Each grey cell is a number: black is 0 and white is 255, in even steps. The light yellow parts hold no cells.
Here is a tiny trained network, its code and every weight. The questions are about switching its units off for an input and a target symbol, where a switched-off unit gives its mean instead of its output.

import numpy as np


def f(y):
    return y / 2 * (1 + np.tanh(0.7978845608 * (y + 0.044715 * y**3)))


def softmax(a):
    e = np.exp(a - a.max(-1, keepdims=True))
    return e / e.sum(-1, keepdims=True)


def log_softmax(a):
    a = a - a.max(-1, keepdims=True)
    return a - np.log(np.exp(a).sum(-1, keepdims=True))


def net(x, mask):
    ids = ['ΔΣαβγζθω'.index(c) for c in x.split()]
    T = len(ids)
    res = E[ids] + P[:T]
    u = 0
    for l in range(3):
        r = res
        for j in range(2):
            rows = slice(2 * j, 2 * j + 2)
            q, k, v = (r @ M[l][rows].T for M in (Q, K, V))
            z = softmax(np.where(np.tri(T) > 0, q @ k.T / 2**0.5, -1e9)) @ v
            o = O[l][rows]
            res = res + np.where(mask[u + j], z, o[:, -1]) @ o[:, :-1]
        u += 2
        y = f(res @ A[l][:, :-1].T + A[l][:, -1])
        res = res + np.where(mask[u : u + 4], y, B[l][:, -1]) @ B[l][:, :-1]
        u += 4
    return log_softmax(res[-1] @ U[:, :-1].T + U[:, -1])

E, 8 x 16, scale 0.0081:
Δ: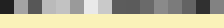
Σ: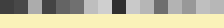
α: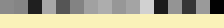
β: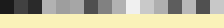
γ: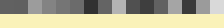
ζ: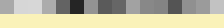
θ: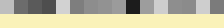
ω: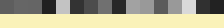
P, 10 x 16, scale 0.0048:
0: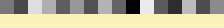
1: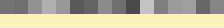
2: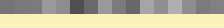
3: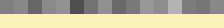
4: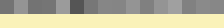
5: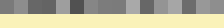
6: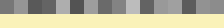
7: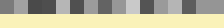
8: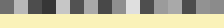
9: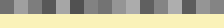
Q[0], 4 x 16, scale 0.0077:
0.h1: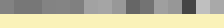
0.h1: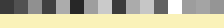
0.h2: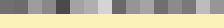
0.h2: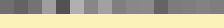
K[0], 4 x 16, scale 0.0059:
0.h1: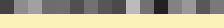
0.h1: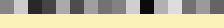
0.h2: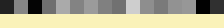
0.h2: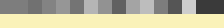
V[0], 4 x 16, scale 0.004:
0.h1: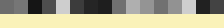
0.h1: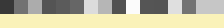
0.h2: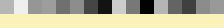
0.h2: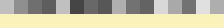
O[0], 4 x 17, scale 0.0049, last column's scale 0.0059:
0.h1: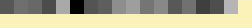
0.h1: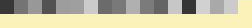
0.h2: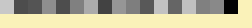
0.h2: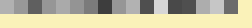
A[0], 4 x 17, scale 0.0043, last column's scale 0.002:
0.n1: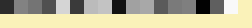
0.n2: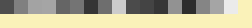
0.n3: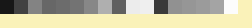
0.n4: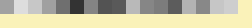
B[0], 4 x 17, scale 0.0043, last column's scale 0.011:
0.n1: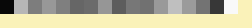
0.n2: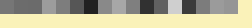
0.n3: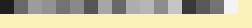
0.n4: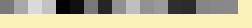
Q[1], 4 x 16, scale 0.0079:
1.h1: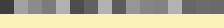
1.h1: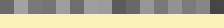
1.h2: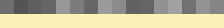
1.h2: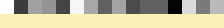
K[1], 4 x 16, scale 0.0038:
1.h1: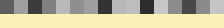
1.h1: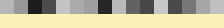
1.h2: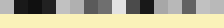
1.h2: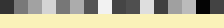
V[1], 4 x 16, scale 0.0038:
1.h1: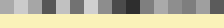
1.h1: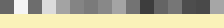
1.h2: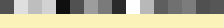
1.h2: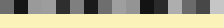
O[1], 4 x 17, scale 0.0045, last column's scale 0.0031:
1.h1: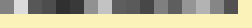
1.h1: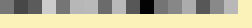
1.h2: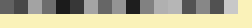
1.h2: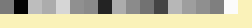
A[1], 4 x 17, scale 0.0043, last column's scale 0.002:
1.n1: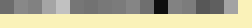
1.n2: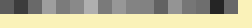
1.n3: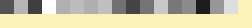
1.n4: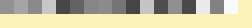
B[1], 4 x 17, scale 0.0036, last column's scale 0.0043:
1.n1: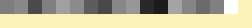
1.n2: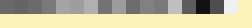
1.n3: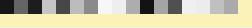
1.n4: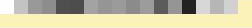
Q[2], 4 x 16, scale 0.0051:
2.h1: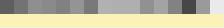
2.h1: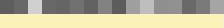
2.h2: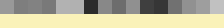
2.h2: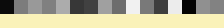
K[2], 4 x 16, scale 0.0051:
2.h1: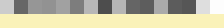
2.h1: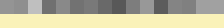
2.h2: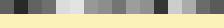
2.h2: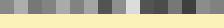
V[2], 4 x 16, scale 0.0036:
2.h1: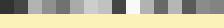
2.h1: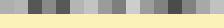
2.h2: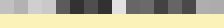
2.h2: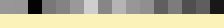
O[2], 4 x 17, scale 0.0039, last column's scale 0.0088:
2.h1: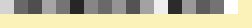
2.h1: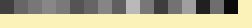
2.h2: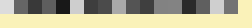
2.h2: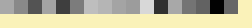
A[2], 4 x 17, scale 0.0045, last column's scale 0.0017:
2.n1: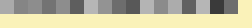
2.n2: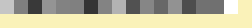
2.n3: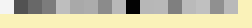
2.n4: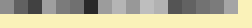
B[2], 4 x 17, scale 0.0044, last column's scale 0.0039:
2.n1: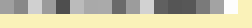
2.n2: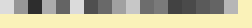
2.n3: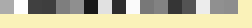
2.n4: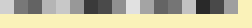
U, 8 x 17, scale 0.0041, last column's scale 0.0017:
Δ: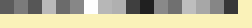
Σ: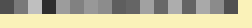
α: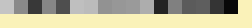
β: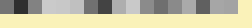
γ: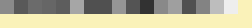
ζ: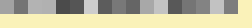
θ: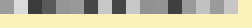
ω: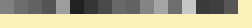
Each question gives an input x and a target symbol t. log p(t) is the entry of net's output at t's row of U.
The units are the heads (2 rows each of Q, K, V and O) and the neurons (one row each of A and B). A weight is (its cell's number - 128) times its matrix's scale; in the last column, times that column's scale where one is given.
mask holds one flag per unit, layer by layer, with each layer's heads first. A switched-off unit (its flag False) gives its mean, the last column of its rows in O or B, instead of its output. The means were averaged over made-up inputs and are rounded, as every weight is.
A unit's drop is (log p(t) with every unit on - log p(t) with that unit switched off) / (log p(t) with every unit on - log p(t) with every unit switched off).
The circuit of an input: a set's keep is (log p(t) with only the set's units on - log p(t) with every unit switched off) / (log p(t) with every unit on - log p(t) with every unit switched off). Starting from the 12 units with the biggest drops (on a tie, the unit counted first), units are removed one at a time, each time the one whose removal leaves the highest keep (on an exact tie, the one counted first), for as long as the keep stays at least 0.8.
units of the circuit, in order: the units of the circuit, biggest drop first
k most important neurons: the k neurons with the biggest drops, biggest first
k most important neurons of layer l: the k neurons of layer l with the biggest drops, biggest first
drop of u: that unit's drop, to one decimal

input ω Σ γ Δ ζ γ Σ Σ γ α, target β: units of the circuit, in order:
[1.h2; 0.n2; 1.h1]
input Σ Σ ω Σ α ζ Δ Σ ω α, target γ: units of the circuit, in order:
[2.h2; 0.n4; 1.h2]
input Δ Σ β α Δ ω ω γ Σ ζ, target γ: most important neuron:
[0.n4]
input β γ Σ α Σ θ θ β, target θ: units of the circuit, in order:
[1.h2; 0.n3]
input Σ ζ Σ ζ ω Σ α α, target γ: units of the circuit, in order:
[0.n4; 2.h2; 1.h2]
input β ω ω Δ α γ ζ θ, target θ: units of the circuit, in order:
[2.n3; 0.n3; 0.h2; 1.h2]
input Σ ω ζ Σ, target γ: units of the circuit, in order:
[2.h2; 0.n4; 1.h2]
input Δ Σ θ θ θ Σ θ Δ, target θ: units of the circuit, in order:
[1.h2; 0.n3; 0.h2]
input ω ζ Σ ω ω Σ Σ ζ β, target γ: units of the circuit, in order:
[2.h2; 1.h2; 0.n4]
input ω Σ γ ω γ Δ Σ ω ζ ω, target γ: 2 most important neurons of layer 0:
[0.n4; 0.n1]
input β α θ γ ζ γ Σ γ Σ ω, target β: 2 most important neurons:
[0.n2; 0.n1]
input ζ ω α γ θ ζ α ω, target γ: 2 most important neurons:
[0.n4; 1.n4]
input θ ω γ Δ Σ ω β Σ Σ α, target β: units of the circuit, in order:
[1.h2; 0.n2; 1.h1; 0.n1]
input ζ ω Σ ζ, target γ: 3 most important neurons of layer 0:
[0.n4; 0.n1; 0.n3]
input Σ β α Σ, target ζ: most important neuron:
[2.n1]
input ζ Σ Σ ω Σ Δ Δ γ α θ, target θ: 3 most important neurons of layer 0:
[0.n3; 0.n1; 0.n4]
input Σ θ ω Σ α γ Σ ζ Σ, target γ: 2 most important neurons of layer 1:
[1.n4; 1.n2]
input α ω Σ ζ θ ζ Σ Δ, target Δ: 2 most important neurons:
[1.n3; 0.n3]
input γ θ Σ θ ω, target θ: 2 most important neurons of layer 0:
[0.n3; 0.n1]
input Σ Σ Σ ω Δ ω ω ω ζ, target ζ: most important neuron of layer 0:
[0.n4]
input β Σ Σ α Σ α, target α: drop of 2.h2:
0.4
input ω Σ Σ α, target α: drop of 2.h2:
0.3
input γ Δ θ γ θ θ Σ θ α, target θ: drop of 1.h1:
0.2
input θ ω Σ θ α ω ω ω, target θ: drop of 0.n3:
0.3
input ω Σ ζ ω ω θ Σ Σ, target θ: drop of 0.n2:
0.1
